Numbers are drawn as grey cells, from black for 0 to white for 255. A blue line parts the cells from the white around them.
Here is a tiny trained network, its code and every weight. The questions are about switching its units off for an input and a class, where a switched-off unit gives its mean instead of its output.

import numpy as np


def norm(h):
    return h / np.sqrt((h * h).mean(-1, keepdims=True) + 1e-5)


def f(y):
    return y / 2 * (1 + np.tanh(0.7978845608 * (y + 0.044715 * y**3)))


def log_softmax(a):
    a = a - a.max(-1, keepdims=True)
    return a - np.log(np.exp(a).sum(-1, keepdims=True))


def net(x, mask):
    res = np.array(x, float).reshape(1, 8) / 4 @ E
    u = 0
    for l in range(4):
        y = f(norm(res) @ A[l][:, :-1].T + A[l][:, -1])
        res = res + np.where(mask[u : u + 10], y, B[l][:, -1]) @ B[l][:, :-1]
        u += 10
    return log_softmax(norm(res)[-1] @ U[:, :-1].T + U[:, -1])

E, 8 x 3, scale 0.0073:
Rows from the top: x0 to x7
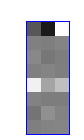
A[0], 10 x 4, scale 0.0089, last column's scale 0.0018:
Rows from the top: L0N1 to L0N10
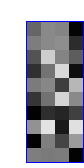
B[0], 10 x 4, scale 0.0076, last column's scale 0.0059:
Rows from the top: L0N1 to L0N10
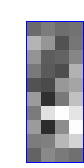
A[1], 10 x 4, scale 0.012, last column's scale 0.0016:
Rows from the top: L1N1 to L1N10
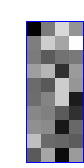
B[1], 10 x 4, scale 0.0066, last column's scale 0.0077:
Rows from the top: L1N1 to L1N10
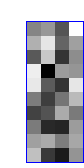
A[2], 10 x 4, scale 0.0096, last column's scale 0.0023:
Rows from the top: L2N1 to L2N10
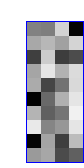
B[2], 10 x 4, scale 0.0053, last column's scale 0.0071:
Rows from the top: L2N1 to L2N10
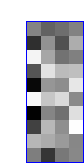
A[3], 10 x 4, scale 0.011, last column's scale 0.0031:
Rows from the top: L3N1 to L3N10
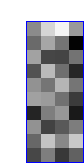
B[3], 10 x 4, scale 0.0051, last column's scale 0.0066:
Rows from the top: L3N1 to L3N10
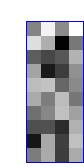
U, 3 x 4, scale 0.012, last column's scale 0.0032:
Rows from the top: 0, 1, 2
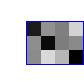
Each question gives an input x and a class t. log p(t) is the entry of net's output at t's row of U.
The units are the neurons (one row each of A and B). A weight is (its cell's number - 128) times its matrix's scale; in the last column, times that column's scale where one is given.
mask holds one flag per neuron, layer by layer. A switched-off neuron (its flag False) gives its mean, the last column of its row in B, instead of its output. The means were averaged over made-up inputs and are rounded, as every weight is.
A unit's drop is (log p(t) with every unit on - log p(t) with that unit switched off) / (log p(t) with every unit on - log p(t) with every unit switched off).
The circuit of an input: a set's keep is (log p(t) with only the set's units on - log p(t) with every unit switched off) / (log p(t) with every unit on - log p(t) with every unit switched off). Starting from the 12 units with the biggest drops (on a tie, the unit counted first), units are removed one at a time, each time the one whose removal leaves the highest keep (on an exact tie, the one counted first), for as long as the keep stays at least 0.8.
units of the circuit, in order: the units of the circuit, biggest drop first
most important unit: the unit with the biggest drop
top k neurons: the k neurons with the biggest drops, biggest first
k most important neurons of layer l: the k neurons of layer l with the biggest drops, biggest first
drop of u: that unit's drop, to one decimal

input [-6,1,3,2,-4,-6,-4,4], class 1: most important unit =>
L2N8
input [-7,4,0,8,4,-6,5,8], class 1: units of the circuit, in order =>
L0N7, L1N4
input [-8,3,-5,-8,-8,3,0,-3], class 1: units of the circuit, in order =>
L1N10, L0N8
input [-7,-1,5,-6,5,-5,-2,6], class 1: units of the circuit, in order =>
L0N7, L1N4
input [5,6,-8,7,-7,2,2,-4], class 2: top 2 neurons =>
L0N7, L2N6
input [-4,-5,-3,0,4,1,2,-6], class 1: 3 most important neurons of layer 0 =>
L0N7, L0N9, L0N3
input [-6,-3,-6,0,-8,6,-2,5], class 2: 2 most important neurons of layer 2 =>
L2N3, L2N9
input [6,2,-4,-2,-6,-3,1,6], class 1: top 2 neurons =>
L0N6, L1N5
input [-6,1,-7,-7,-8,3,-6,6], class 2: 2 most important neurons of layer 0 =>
L0N7, L0N9
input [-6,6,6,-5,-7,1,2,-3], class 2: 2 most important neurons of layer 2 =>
L2N3, L2N9
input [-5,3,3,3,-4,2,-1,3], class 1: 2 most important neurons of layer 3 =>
L3N1, L3N9
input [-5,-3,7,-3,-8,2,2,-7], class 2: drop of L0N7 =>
1.2
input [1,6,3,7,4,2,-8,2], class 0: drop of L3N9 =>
0.2
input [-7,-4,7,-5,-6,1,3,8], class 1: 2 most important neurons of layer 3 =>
L3N1, L3N9
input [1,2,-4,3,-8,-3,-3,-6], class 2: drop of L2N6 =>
0.1
